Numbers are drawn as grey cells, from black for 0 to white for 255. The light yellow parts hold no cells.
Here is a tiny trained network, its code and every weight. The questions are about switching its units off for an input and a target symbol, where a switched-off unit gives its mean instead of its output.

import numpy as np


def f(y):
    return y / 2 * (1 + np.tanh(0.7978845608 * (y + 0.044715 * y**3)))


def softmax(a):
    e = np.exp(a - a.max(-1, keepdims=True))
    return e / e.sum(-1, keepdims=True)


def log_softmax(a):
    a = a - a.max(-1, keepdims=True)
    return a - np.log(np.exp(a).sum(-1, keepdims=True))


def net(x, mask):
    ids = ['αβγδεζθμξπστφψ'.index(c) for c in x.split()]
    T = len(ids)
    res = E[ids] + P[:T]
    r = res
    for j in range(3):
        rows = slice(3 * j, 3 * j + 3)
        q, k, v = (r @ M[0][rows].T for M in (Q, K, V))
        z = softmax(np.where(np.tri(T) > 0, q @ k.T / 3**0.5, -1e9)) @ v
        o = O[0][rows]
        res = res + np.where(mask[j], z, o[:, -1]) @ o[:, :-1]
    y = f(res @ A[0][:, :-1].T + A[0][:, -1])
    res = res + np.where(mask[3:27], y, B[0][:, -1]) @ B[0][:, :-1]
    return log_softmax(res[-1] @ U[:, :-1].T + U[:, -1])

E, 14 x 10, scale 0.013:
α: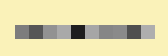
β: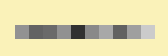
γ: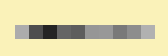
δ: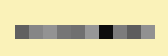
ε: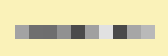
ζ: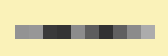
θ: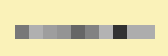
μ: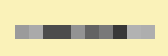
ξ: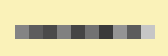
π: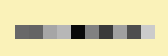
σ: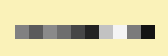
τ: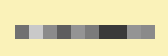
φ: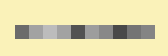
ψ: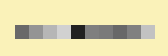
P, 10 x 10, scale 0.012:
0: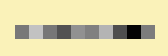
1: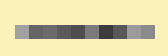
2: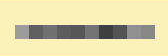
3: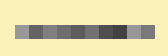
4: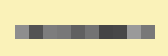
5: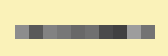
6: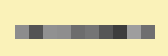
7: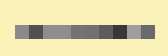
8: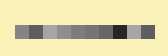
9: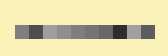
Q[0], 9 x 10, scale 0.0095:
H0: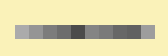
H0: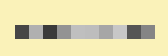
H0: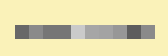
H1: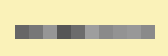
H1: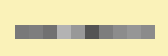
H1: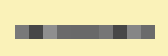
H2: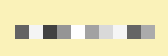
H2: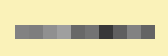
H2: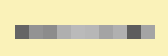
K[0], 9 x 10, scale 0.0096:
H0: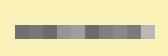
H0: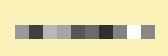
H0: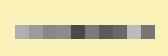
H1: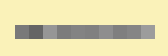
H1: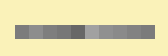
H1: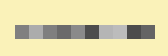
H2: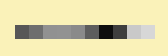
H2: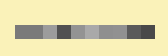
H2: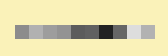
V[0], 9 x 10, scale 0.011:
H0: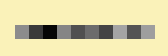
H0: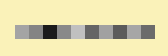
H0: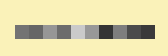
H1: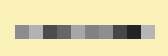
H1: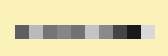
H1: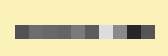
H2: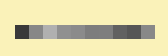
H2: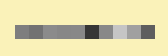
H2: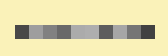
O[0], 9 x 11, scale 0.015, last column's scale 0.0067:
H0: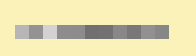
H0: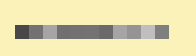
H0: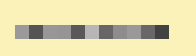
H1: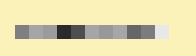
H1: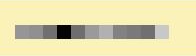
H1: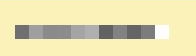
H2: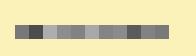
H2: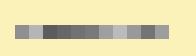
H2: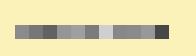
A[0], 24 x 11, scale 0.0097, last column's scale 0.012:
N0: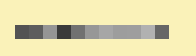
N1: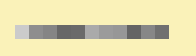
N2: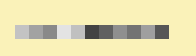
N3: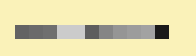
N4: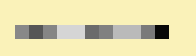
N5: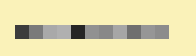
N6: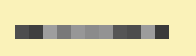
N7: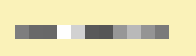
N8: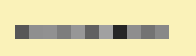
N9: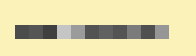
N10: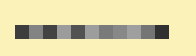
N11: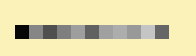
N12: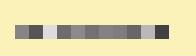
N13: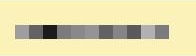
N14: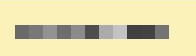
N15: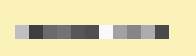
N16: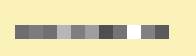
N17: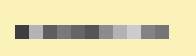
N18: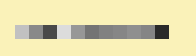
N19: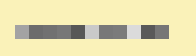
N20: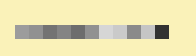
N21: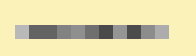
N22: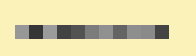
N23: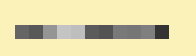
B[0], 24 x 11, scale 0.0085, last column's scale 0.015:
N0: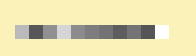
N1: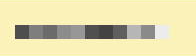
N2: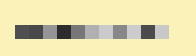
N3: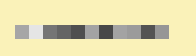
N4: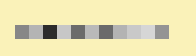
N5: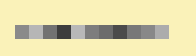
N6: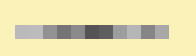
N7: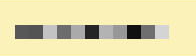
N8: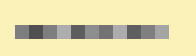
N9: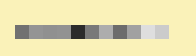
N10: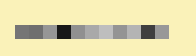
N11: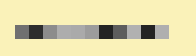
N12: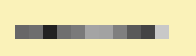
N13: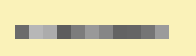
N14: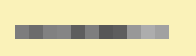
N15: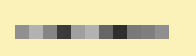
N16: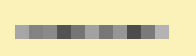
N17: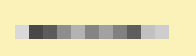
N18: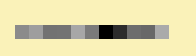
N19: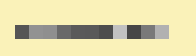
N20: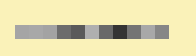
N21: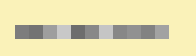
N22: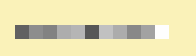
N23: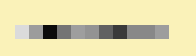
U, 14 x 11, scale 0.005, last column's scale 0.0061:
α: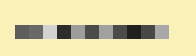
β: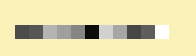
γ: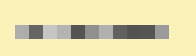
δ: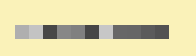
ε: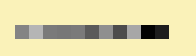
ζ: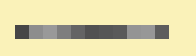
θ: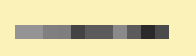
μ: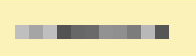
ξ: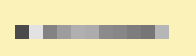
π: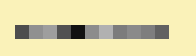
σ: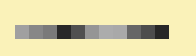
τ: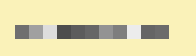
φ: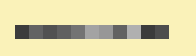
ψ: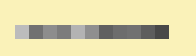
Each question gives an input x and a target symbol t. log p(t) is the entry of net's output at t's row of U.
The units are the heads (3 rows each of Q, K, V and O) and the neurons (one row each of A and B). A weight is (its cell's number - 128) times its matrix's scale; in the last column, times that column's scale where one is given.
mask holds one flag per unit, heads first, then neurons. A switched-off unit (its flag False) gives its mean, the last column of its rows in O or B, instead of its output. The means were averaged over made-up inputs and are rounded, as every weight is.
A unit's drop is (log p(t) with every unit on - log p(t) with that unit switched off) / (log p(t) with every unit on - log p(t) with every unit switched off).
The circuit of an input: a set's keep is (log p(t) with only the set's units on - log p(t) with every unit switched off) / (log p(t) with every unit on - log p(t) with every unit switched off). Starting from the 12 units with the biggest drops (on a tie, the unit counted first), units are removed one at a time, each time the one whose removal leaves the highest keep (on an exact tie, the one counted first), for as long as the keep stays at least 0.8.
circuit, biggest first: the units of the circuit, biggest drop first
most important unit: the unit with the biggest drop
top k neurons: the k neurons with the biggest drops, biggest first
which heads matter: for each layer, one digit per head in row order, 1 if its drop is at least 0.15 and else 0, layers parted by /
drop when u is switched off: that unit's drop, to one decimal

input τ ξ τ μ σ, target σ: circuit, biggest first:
(H0; H2; N10; N17)
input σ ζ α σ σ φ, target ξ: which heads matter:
011
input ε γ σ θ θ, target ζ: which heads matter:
111
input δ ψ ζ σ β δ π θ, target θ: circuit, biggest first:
(H0; H2; N19; N22)
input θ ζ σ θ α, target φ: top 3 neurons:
(N11; N10; N7)
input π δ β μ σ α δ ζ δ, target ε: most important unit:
H0
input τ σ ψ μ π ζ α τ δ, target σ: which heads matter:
101
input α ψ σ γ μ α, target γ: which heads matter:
111
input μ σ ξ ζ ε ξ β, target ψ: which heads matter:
101
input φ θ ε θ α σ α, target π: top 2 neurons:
(N9; N0)
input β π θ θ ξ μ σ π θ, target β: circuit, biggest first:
(H1; H0; N8)
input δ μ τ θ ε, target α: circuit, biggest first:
(H1; H2)
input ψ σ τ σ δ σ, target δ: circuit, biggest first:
(H0; H2)
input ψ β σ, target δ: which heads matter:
101
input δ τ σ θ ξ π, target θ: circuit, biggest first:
(H0; H2; N19)
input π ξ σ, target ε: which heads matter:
111
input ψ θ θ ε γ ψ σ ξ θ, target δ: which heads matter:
101
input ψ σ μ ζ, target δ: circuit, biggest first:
(H2; H0)
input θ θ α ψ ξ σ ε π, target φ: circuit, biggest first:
(H0; N11)
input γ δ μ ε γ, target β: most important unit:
H2
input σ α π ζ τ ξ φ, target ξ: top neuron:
(N7)
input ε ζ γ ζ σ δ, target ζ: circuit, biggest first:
(H1; H0; H2; N9)
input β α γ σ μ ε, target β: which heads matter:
110
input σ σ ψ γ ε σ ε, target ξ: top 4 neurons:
(N4; N3; N18; N0)
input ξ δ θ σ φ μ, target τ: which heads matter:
111
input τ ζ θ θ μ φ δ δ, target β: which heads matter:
011
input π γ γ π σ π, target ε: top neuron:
(N18)
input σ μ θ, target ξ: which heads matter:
010
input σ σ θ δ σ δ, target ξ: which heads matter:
011
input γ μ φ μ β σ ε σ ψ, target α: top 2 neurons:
(N7; N2)
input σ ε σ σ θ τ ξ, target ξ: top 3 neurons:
(N4; N3; N23)
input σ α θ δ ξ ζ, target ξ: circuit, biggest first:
(H1; H2)
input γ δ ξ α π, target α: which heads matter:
111
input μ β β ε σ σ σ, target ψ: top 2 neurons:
(N11; N17)
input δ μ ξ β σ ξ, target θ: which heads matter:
111
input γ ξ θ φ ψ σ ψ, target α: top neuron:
(N5)
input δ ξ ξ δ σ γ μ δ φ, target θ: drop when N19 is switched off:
0.3
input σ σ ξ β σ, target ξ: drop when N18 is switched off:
0.2
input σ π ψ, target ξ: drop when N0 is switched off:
0.1
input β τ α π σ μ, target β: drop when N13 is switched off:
0.0
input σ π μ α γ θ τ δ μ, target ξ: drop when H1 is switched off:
0.8
